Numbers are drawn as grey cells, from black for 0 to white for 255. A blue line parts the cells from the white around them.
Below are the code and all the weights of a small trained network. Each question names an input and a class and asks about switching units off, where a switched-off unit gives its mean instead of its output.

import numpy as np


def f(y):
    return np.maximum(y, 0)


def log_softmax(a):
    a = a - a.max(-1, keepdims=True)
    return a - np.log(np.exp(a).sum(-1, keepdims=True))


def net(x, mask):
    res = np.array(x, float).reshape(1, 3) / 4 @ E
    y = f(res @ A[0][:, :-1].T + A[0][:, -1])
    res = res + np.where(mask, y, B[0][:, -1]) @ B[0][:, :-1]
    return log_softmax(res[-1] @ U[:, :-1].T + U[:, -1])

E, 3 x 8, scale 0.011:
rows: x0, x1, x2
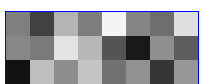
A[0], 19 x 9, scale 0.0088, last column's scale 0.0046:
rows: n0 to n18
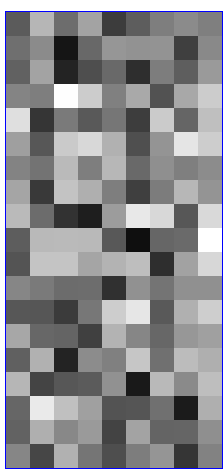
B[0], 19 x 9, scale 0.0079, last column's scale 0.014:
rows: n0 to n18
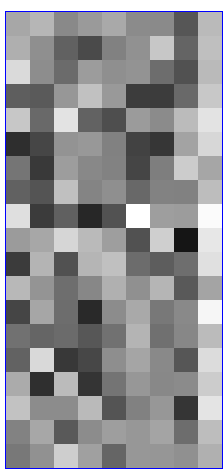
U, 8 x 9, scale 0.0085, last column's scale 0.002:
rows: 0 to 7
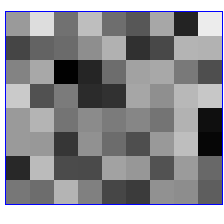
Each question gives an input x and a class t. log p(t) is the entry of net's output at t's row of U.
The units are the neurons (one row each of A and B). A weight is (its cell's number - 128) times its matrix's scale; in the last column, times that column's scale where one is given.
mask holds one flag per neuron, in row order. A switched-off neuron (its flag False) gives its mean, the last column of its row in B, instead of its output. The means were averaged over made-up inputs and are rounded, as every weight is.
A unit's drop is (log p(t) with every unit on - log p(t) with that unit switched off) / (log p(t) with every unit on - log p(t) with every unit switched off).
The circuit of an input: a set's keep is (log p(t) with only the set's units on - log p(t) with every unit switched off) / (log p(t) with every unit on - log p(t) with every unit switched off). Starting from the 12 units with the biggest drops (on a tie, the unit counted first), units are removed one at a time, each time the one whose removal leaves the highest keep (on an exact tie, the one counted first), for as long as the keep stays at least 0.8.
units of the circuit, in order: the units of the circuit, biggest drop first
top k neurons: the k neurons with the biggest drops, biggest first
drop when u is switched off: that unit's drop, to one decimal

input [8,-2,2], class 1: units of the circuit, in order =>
(n5)
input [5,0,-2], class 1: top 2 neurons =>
(n5, n8)
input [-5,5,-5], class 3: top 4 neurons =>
(n4, n15, n10, n3)
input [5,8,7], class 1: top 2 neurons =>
(n5, n3)
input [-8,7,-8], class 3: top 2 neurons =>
(n4, n15)
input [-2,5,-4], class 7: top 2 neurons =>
(n8, n9)
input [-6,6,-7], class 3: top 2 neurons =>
(n4, n15)
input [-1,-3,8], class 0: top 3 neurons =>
(n8, n5, n0)
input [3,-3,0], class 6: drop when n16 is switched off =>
0.2
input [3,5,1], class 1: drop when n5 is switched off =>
0.3
